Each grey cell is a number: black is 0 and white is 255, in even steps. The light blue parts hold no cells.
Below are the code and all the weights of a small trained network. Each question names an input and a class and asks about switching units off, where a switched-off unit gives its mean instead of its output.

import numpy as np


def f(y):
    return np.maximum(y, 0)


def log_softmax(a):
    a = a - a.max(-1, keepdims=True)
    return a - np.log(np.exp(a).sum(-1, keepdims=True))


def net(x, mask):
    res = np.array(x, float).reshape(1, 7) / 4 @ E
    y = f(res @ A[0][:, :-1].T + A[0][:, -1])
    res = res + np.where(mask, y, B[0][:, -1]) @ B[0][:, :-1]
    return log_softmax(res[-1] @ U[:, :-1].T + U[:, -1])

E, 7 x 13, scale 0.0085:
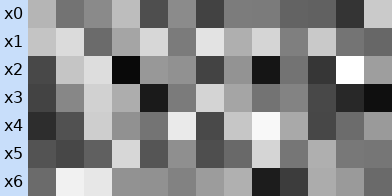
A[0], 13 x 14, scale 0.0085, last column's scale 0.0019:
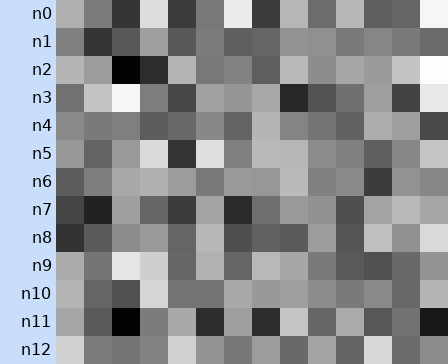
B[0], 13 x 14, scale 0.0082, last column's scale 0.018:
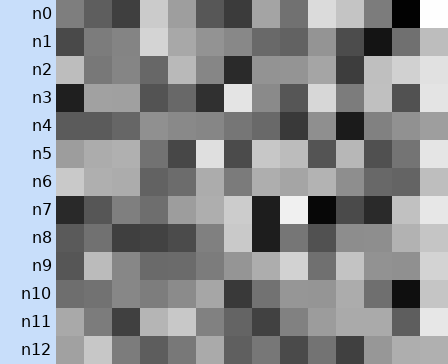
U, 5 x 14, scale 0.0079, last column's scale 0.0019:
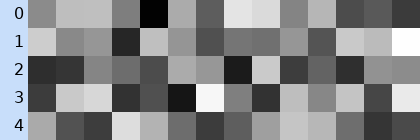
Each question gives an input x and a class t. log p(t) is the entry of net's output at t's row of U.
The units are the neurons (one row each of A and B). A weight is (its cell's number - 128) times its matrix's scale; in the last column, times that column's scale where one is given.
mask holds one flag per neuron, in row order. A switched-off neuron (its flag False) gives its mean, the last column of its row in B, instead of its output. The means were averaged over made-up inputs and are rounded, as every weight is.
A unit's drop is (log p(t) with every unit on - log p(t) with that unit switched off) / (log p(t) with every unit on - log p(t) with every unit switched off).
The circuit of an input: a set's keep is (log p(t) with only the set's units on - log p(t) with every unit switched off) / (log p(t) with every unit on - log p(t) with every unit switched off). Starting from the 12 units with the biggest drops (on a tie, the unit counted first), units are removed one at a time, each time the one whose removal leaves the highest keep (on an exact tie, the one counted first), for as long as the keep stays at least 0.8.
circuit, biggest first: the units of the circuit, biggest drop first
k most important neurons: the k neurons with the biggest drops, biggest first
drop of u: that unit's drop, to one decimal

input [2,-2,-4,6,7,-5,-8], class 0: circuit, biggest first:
(n5)
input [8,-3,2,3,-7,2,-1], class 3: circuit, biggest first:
(n7 n11 n5)
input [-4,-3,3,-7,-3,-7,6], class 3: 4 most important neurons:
(n3 n11 n5 n7)
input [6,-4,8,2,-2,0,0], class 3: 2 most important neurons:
(n3 n5)
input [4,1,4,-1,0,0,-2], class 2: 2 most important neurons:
(n2 n11)
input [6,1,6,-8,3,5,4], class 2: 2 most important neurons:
(n7 n8)
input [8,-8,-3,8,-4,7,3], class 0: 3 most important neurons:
(n5 n9 n0)
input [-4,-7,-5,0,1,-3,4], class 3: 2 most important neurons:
(n7 n5)
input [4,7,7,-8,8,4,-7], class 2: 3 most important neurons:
(n7 n8 n11)
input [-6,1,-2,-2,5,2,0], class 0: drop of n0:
0.3
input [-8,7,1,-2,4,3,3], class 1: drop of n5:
0.2
